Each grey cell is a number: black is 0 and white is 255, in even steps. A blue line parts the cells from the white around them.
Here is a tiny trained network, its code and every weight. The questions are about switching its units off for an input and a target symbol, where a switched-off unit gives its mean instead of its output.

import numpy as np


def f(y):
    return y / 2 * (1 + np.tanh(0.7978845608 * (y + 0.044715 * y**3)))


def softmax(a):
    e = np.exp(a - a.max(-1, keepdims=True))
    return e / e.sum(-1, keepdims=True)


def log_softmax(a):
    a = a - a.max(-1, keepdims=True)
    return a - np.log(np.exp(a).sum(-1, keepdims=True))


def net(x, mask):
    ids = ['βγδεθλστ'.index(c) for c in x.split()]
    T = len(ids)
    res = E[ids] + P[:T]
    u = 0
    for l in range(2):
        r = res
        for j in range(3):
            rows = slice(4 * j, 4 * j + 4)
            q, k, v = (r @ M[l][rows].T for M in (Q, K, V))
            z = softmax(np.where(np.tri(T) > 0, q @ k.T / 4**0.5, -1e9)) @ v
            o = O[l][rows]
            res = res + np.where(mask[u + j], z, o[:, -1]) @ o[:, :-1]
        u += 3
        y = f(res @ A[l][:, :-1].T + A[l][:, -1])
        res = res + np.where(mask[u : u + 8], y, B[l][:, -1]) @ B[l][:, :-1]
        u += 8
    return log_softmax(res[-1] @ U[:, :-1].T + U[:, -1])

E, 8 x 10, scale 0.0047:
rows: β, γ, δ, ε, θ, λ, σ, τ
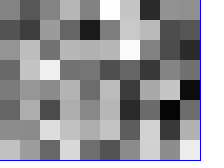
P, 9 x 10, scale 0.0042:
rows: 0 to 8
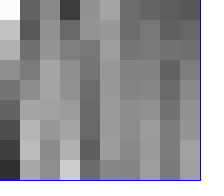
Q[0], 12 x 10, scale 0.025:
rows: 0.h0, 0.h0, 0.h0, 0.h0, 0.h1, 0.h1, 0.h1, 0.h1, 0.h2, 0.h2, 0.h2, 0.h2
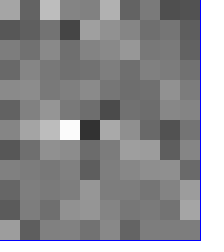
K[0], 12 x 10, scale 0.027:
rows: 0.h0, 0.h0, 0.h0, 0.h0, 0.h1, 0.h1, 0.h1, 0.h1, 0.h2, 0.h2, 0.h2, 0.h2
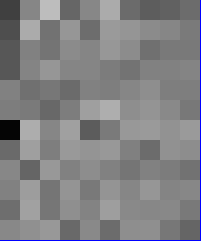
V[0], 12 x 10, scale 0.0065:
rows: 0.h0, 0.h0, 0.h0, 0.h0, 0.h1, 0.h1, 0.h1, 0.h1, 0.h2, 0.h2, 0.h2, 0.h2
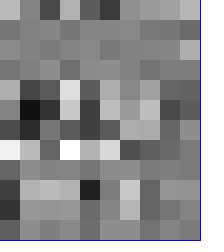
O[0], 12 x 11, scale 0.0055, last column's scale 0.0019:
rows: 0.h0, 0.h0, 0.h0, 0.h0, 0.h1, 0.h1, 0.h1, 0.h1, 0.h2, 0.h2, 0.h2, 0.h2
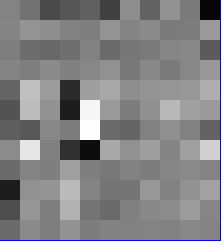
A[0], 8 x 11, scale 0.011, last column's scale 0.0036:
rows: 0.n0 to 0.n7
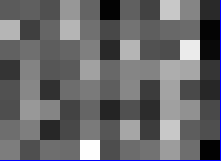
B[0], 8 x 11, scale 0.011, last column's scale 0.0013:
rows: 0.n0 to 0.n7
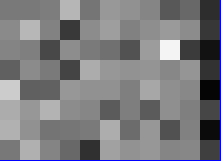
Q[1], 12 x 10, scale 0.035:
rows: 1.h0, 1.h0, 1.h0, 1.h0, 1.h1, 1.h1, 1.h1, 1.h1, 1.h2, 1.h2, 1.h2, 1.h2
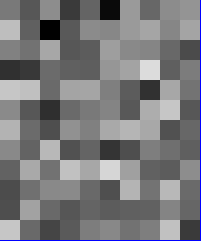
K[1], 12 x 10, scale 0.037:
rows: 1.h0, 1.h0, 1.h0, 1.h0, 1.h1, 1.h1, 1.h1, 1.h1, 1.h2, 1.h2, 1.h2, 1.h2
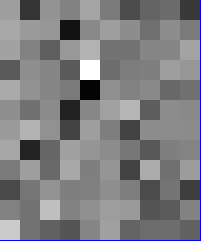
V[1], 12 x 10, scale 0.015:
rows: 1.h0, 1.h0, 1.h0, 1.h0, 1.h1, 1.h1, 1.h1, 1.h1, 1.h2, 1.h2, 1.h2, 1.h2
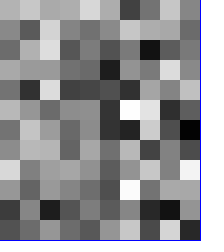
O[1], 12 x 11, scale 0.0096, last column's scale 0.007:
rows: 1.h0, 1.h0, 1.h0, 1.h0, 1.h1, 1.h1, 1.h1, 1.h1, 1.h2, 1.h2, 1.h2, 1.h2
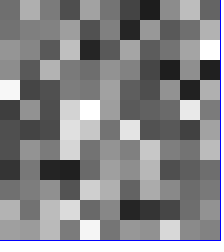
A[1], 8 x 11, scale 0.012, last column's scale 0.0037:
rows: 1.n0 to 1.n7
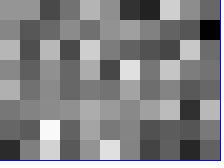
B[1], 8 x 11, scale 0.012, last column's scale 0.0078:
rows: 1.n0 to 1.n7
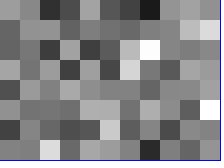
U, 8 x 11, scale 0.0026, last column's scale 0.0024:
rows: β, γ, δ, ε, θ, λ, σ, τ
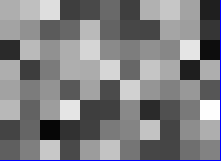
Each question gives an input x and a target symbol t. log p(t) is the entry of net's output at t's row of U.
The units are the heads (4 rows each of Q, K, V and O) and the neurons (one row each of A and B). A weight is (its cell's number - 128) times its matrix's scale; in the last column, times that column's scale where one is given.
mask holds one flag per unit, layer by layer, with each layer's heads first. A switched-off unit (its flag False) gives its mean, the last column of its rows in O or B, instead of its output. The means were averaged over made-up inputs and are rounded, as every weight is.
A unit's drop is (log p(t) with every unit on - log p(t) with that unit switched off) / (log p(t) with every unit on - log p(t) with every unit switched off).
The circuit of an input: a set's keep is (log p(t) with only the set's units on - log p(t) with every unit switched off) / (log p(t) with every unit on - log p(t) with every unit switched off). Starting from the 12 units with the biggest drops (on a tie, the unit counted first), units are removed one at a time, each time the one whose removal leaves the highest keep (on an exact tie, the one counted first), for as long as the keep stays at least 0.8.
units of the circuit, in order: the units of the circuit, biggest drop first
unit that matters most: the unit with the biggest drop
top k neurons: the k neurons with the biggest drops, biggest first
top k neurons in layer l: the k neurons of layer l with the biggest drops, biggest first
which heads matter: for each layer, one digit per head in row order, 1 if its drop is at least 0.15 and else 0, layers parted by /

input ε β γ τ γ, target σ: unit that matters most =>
1.n2
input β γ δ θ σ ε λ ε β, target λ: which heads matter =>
000 / 001
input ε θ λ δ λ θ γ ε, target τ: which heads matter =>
010 / 110
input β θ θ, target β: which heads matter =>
000 / 010
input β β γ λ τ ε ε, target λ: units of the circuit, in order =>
[0.h1; 1.h0; 1.n5]
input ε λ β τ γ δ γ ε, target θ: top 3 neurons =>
[0.n5; 0.n1; 1.n3]
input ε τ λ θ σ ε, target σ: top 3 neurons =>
[1.n2; 0.n1; 1.n6]
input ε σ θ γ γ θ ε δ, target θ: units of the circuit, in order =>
[1.n3; 1.h2; 1.h1]
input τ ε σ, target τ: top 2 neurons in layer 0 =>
[0.n4; 0.n6]
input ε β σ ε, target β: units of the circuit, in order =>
[0.h1; 1.h1; 0.n1]
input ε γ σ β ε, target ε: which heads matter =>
010 / 101
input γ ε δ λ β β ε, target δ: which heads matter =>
010 / 010
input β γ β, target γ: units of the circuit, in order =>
[1.n0; 1.h1; 1.h2]
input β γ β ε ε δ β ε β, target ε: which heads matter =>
000 / 101
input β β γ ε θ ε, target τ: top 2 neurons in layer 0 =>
[0.n2; 0.n5]
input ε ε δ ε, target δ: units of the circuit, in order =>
[1.h1]
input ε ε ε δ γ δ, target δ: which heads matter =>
011 / 010
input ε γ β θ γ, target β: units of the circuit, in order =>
[0.h1; 1.h1]
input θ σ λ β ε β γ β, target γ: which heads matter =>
011 / 111
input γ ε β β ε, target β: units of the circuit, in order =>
[1.h1]
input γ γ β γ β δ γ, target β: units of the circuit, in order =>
[1.h1; 0.h1; 0.n7]
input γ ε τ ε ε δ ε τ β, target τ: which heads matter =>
000 / 101
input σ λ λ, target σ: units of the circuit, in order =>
[1.h2; 0.h1]
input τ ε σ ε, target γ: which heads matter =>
000 / 110
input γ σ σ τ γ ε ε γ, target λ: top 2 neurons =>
[0.n7; 1.n5]
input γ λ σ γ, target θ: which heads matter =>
010 / 110
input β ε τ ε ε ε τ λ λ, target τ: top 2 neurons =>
[1.n7; 1.n6]
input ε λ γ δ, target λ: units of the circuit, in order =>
[1.h2]
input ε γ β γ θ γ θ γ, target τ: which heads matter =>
000 / 110
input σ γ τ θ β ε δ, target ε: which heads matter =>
001 / 101
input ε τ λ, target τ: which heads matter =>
000 / 101
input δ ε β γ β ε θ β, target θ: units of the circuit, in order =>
[1.n3; 1.h2; 1.h1]
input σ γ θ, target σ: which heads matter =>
001 / 001
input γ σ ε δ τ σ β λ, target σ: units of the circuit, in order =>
[1.h2]
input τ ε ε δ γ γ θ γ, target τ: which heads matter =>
010 / 110
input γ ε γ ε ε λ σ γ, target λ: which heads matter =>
010 / 100
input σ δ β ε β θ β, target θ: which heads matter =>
000 / 011
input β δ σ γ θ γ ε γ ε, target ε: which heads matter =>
000 / 100
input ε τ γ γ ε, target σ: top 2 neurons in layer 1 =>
[1.n2; 1.n6]
